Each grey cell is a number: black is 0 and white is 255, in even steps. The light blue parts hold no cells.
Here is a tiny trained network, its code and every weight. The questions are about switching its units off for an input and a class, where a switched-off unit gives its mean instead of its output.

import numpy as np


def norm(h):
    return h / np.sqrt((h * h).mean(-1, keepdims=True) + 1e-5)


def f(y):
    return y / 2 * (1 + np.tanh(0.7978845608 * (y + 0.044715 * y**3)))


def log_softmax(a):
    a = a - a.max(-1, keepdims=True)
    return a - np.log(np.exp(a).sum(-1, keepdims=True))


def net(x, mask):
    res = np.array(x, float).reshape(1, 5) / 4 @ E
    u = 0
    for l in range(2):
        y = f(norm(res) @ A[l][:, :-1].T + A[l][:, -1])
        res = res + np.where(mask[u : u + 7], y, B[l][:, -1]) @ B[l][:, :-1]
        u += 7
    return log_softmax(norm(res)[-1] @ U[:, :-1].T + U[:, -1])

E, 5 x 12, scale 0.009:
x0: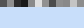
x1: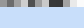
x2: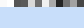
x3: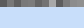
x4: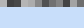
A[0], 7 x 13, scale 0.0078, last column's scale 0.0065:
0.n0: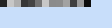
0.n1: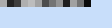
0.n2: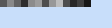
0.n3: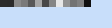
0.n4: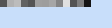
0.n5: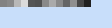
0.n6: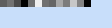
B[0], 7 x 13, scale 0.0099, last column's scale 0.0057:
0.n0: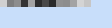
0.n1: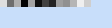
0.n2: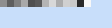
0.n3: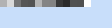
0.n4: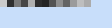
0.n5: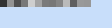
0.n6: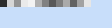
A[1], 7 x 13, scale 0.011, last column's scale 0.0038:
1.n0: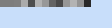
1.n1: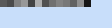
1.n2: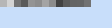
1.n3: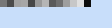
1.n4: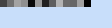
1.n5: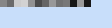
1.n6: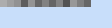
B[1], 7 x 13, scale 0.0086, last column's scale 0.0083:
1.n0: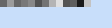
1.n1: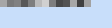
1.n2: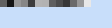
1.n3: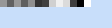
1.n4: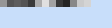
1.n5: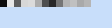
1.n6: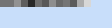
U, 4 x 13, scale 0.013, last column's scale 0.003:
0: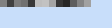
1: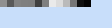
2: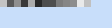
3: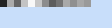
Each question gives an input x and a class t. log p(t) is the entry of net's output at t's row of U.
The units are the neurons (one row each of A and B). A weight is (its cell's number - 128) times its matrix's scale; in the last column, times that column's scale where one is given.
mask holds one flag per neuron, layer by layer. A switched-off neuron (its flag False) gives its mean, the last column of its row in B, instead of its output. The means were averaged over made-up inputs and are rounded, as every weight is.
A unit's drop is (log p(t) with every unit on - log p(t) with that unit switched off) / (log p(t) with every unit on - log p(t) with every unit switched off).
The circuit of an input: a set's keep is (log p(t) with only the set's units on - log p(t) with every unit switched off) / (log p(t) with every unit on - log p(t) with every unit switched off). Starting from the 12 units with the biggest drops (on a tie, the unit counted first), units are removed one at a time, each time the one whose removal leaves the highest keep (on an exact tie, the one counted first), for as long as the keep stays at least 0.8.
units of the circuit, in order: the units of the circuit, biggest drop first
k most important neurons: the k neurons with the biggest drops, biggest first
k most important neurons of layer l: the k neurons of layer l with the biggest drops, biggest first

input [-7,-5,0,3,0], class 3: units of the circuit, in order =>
1.n5
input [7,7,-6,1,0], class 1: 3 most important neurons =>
1.n3, 1.n0, 1.n2
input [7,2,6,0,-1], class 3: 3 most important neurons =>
0.n6, 0.n3, 1.n4
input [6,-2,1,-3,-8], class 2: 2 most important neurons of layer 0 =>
0.n0, 0.n4
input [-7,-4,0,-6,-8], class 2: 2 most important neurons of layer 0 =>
0.n0, 0.n4
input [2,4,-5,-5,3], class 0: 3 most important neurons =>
1.n4, 0.n3, 0.n2
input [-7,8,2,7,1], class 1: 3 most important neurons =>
1.n3, 0.n6, 1.n0
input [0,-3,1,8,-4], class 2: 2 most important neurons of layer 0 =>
0.n0, 0.n4
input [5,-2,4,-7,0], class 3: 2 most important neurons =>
0.n6, 0.n3
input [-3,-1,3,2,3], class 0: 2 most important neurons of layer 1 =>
1.n2, 1.n3
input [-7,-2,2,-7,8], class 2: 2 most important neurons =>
0.n1, 0.n6
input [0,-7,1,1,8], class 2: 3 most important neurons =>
0.n1, 1.n3, 1.n0
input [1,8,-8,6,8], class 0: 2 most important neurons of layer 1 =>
1.n4, 1.n1
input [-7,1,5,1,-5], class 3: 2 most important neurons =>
1.n5, 0.n3
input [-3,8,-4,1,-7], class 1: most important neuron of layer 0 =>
0.n1
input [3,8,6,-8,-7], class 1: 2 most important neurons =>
1.n3, 0.n3
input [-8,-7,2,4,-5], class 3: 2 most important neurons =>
1.n5, 1.n3
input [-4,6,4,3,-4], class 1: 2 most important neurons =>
0.n3, 1.n3
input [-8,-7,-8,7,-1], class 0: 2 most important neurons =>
1.n4, 0.n6
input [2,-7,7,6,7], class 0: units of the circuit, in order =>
1.n2
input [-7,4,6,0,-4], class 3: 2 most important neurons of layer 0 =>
0.n3, 0.n5
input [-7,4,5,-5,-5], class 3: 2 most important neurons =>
1.n5, 0.n3
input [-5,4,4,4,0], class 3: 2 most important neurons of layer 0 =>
0.n3, 0.n2
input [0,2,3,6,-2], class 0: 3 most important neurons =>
1.n2, 0.n2, 0.n1
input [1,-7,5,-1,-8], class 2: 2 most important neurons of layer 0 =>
0.n0, 0.n4
